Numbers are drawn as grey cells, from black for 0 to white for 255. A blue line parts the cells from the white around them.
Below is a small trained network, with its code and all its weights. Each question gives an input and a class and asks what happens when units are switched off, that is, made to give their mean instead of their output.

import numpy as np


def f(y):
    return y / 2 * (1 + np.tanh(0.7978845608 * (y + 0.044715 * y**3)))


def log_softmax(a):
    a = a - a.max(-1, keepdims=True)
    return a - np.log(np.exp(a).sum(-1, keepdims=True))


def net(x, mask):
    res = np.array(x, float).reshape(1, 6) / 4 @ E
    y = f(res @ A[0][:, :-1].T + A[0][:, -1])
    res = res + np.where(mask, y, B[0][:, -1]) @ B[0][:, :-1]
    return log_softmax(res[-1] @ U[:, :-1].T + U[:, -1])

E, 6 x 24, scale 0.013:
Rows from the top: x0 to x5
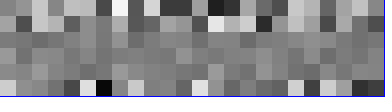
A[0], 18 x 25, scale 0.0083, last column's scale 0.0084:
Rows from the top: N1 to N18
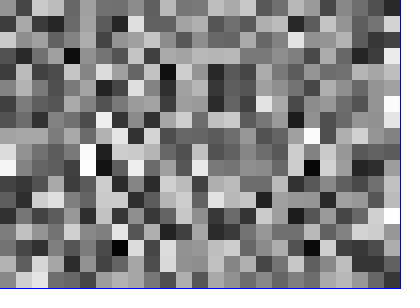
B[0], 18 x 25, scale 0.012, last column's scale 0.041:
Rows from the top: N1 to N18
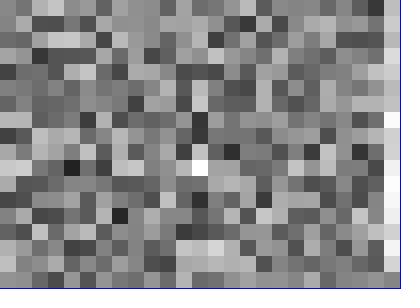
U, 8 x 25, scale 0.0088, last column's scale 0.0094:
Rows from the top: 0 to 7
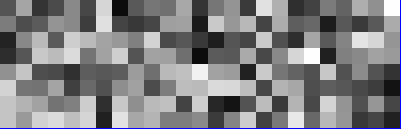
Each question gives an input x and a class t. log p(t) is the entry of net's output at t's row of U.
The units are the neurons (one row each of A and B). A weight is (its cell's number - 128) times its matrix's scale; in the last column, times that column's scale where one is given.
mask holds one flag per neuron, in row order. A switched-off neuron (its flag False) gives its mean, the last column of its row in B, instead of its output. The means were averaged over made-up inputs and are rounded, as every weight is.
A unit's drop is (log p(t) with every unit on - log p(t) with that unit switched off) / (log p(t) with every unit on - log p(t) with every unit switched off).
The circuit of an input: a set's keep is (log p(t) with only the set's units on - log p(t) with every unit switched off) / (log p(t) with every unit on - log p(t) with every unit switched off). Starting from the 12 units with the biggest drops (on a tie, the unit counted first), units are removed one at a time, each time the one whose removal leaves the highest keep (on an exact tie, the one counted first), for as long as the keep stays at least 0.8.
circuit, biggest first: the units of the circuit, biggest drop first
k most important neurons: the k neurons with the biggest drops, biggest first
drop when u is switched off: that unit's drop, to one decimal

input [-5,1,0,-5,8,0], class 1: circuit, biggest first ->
N11
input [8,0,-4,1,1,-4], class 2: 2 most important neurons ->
N5, N15
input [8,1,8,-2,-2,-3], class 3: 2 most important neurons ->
N9, N14
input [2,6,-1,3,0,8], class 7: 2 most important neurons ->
N10, N3
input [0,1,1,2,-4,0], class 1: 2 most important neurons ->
N11, N15
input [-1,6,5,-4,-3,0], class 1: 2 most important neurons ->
N11, N13
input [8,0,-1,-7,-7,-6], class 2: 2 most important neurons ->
N5, N15
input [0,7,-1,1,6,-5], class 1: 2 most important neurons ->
N15, N3
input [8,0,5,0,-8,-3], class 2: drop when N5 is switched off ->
0.2
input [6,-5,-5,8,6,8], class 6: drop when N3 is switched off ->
0.0
